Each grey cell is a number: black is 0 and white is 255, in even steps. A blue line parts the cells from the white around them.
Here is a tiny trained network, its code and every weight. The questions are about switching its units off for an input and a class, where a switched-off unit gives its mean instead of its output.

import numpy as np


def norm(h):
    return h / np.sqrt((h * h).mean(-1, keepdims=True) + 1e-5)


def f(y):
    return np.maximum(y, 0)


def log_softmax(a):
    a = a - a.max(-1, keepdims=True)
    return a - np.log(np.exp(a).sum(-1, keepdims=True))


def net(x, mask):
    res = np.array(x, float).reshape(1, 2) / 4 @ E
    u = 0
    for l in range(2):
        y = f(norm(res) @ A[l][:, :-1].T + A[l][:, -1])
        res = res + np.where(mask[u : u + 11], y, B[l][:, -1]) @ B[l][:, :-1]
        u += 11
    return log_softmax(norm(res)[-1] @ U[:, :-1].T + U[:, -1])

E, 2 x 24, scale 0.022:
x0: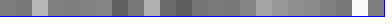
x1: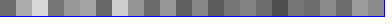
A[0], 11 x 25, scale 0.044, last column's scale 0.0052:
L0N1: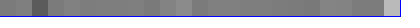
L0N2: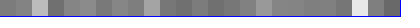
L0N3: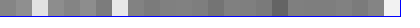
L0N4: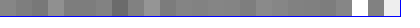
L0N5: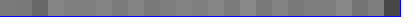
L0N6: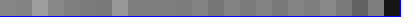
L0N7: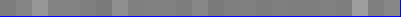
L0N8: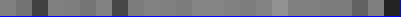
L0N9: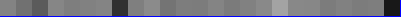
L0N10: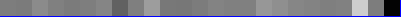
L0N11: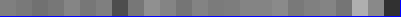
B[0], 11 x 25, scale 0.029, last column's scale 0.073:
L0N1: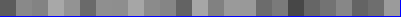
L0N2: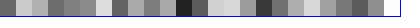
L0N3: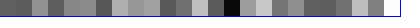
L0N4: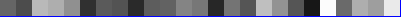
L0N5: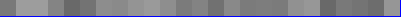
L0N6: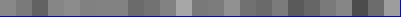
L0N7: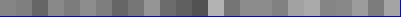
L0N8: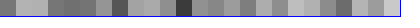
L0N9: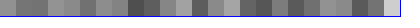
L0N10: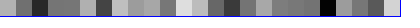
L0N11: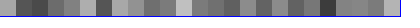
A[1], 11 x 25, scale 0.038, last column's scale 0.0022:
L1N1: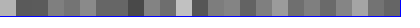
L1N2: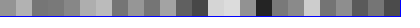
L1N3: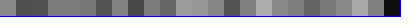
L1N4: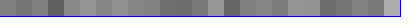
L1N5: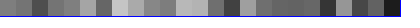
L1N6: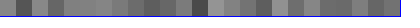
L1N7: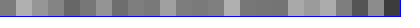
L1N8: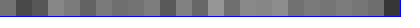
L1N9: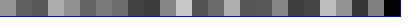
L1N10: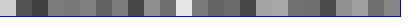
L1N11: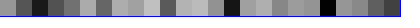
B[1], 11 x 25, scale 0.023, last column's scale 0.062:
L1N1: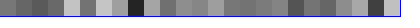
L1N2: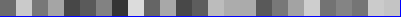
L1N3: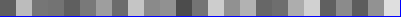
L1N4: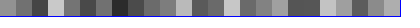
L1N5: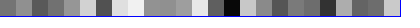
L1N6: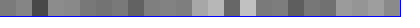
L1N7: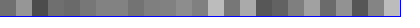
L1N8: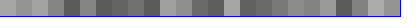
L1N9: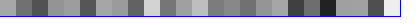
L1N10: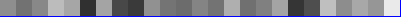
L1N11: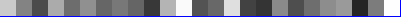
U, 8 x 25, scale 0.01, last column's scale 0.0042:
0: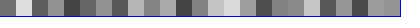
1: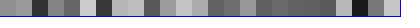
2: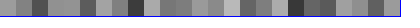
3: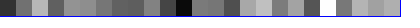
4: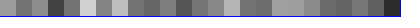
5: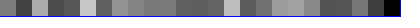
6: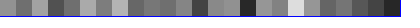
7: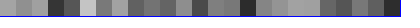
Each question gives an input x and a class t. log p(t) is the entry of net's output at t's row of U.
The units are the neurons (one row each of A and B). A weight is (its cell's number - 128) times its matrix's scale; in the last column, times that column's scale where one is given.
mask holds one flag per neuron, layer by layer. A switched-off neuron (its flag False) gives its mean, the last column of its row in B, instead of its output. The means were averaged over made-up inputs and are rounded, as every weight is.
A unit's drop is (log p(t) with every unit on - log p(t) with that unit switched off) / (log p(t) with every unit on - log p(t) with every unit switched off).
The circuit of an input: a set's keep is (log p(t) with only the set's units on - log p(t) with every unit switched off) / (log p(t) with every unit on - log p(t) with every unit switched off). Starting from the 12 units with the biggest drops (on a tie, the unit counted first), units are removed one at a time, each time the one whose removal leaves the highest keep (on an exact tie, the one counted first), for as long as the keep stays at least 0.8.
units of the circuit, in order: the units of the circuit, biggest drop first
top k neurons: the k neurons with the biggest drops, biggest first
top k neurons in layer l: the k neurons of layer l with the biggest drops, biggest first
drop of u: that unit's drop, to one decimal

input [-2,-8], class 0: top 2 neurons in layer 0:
(L0N4; L0N3)
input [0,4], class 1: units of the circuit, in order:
(L0N3; L1N11)
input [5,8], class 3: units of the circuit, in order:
(L0N3)
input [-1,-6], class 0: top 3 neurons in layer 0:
(L0N4; L0N3; L0N8)
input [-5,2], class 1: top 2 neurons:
(L0N2; L0N4)
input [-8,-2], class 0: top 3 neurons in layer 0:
(L0N10; L0N3; L0N4)
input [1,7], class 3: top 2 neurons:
(L0N10; L0N2)
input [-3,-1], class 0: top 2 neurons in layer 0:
(L0N10; L0N4)
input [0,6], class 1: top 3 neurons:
(L0N4; L0N3; L1N11)
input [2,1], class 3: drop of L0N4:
1.2
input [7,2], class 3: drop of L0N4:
1.3
